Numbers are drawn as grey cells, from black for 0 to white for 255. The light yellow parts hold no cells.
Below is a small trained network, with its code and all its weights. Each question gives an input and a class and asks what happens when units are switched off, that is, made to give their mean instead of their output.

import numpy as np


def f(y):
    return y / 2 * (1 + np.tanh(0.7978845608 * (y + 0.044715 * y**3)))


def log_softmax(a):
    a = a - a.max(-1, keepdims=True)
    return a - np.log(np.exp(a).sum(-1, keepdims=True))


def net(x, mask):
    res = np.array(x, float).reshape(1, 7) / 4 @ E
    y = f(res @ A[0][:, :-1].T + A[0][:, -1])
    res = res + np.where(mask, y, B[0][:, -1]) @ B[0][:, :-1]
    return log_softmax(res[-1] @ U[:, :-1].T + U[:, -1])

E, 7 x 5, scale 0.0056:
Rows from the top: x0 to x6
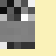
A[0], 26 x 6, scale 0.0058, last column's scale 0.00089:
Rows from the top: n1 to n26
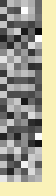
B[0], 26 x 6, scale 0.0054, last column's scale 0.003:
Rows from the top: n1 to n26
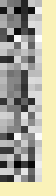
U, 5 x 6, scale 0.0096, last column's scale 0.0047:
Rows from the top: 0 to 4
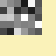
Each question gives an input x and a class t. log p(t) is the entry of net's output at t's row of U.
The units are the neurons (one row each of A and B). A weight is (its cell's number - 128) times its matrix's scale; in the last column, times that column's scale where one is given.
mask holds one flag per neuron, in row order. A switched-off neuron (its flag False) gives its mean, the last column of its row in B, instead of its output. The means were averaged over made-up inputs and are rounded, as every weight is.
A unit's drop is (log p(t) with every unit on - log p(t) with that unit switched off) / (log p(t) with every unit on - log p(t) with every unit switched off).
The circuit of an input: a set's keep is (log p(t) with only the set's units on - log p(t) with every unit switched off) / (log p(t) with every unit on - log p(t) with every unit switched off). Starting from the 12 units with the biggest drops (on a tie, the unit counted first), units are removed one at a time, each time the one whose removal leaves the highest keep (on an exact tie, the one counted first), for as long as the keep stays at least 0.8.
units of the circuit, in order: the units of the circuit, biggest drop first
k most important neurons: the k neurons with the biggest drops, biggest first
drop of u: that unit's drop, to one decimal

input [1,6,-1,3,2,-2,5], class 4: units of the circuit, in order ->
(n6, n20)
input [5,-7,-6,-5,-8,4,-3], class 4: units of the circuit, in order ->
(n22)
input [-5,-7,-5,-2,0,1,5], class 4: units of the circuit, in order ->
(n26, n9)
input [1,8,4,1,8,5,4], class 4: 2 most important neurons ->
(n6, n20)
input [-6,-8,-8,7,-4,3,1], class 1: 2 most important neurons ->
(n5, n15)
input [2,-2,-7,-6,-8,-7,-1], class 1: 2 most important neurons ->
(n5, n15)
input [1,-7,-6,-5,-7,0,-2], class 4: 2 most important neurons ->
(n26, n9)
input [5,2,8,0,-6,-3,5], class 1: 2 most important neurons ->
(n24, n2)
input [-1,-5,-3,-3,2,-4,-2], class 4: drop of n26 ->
0.2
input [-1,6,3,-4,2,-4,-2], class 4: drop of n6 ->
0.3
